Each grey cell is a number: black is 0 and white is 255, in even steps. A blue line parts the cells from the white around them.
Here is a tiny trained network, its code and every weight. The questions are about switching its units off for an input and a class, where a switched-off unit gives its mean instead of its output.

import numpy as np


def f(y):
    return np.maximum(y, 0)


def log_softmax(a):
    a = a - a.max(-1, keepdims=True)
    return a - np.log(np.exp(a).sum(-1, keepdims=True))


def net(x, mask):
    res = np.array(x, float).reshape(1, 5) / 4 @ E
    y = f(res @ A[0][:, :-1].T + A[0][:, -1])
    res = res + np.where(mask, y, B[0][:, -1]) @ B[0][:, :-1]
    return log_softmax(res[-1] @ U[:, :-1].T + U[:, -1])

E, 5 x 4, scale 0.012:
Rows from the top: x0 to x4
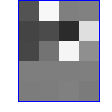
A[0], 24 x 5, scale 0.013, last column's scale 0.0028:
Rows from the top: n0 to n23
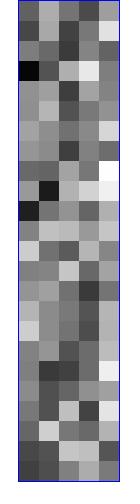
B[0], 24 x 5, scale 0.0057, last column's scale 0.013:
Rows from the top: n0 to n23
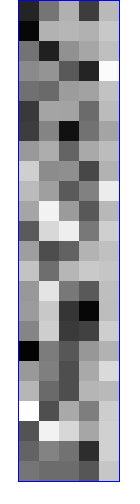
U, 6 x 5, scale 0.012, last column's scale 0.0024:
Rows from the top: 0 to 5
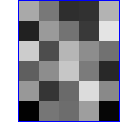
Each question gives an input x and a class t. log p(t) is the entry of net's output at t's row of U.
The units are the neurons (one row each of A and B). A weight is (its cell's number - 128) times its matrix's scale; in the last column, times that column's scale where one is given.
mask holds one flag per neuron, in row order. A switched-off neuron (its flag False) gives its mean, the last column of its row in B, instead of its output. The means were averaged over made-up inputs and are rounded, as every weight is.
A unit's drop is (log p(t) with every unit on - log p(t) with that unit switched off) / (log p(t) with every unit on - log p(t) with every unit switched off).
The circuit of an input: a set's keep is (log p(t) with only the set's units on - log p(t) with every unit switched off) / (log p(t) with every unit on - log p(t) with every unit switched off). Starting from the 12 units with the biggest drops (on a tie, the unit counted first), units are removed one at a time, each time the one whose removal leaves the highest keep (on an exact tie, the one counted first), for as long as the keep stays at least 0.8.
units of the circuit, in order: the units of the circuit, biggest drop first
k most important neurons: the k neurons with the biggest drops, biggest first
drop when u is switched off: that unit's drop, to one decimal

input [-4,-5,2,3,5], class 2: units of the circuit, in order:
[n20]
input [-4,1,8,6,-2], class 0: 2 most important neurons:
[n3; n22]
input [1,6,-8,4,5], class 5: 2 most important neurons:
[n1; n17]
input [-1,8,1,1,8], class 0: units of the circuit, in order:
[n3; n9]
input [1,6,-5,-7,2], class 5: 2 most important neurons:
[n1; n20]
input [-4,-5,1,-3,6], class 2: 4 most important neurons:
[n20; n3; n13; n22]
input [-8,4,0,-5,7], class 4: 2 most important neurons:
[n15; n16]
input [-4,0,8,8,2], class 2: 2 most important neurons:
[n20; n13]
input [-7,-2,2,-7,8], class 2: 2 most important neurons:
[n20; n3]
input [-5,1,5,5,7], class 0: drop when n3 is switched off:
0.3
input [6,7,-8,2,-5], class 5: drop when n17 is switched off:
0.0
